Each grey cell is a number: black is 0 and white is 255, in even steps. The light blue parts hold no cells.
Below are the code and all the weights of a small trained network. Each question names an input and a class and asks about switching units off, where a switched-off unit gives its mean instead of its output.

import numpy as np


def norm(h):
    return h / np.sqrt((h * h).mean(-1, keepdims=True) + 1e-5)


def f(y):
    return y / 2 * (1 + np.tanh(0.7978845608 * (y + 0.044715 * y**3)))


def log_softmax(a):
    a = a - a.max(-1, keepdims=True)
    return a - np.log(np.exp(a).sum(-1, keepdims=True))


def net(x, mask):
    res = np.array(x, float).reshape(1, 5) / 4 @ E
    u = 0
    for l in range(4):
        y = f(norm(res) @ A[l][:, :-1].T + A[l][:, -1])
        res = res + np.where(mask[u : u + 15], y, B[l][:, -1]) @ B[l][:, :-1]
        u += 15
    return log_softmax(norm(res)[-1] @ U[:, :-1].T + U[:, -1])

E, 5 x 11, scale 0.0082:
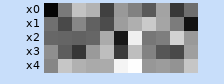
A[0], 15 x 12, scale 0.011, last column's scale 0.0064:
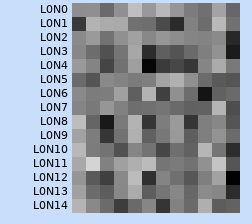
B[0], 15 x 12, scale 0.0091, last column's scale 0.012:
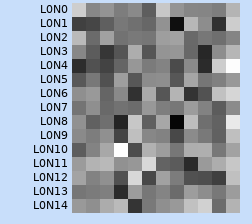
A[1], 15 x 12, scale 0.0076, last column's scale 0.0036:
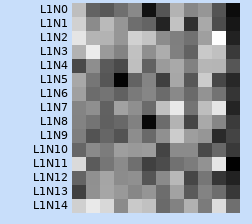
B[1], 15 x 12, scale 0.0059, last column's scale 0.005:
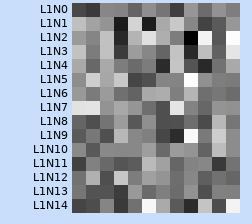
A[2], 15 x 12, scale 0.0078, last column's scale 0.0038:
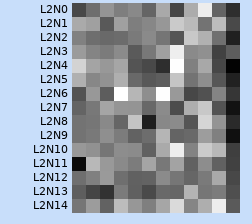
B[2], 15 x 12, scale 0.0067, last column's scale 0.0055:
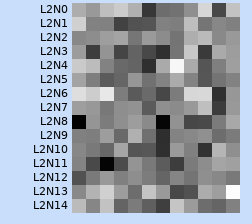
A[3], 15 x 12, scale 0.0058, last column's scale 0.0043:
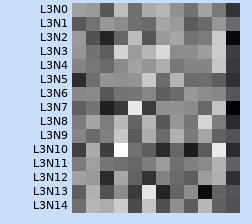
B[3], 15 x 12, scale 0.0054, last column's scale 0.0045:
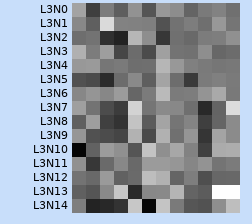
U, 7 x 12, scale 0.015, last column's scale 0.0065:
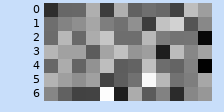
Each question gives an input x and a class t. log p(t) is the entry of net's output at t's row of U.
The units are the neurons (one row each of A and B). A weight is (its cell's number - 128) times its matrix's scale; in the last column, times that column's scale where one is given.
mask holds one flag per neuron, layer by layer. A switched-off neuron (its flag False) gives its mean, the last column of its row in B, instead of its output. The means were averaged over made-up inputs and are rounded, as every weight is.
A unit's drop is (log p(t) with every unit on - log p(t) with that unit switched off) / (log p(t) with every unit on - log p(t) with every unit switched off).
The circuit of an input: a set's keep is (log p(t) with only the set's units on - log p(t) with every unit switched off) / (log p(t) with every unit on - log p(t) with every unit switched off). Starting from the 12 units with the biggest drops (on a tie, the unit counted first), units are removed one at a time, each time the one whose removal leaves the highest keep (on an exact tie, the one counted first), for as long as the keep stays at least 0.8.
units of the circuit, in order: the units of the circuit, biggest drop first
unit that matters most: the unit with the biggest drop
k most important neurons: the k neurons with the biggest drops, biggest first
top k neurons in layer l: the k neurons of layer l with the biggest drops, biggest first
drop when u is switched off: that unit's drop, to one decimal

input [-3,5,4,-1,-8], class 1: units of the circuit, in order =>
(L0N14; L0N10)
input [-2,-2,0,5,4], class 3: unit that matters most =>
L0N11
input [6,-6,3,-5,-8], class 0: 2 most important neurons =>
(L0N4; L0N8)
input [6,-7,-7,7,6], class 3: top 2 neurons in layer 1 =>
(L1N2; L1N14)
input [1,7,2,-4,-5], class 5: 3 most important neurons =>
(L0N4; L0N8; L0N1)
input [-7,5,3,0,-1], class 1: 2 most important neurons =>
(L0N14; L0N10)
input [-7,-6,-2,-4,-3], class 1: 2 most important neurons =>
(L0N10; L0N14)
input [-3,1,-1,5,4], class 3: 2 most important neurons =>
(L0N11; L0N4)
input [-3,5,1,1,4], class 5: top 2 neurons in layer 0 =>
(L0N11; L0N8)
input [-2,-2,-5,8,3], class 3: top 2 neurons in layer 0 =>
(L0N11; L0N1)
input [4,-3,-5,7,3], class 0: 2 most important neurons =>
(L0N1; L0N6)
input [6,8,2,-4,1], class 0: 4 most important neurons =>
(L0N8; L0N1; L0N14; L0N0)
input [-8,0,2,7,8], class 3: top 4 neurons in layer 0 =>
(L0N11; L0N4; L0N1; L0N3)
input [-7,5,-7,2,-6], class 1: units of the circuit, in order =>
(L0N14)
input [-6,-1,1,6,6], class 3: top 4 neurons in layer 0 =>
(L0N11; L0N1; L0N4; L0N3)
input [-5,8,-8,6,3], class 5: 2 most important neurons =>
(L0N11; L0N4)
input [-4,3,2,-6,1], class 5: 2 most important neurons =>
(L0N8; L0N1)
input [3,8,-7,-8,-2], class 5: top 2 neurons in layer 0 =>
(L0N4; L0N1)
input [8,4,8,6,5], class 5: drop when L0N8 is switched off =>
0.2
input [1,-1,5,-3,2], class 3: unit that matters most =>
L0N4
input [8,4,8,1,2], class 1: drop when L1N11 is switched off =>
0.0
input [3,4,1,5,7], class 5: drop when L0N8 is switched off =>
0.1
